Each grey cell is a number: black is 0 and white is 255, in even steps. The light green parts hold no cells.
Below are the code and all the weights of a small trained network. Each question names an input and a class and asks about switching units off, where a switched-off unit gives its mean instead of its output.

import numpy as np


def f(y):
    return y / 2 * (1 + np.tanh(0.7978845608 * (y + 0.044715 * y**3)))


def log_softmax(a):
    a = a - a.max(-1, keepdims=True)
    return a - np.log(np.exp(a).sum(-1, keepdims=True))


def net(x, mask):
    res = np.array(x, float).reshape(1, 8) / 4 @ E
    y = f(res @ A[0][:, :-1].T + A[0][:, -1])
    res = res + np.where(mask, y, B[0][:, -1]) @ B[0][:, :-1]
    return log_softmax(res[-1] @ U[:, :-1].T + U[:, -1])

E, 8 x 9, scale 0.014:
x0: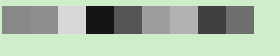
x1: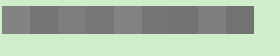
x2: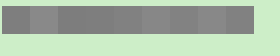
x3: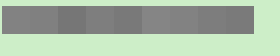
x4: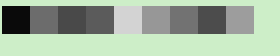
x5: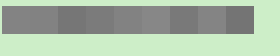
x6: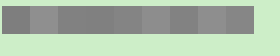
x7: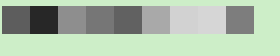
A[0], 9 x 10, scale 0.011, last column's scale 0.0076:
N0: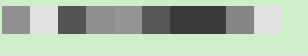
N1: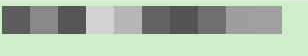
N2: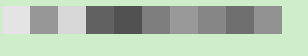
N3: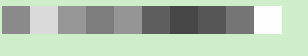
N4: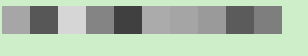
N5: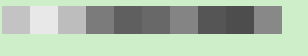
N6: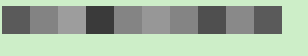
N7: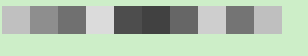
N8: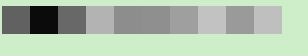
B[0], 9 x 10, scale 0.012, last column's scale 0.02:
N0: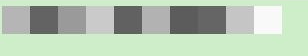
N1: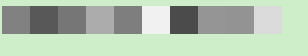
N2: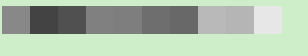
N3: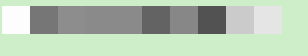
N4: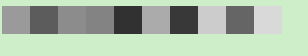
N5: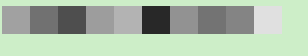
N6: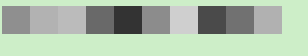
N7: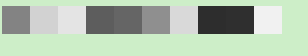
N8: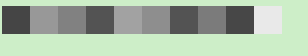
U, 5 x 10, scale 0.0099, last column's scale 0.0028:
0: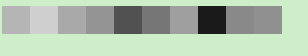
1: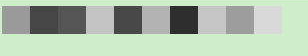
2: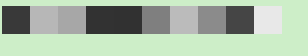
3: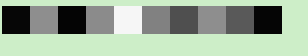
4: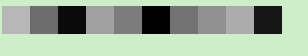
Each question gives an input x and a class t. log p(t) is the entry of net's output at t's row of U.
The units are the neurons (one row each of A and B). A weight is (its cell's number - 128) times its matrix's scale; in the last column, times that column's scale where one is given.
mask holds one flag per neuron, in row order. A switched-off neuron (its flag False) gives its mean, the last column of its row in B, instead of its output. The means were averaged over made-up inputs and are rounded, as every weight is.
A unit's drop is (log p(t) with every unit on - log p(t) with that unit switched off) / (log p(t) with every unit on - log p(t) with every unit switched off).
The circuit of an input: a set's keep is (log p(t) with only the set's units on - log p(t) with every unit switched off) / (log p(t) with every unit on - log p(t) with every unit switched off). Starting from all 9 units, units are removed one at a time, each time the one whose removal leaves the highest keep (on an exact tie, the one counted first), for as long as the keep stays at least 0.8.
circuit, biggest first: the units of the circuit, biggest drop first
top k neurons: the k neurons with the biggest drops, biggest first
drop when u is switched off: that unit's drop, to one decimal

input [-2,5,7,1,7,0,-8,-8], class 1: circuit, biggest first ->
N1
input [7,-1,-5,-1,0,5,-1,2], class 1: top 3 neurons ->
N7; N2; N4
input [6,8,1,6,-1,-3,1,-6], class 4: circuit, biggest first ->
N7; N5
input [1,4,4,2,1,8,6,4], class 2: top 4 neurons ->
N0; N1; N2; N5
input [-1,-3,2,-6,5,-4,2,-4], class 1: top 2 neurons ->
N7; N1
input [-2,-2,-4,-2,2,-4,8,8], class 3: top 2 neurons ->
N7; N8
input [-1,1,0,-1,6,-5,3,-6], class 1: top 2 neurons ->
N7; N1
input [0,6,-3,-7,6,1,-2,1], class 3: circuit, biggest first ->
N0; N3
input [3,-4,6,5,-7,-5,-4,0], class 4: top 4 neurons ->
N5; N1; N2; N0
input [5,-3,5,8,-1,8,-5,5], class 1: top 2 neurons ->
N7; N4
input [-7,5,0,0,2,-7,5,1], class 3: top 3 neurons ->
N8; N4; N3
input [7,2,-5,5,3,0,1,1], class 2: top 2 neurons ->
N0; N3
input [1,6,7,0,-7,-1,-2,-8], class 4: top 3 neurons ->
N5; N2; N6
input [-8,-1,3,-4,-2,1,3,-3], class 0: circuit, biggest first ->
N7
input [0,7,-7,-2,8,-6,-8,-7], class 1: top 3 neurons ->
N7; N1; N0
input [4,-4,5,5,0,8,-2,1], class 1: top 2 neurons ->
N7; N8
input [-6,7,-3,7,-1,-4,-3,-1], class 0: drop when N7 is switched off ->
1.2
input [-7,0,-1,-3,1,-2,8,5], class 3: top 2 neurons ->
N8; N6
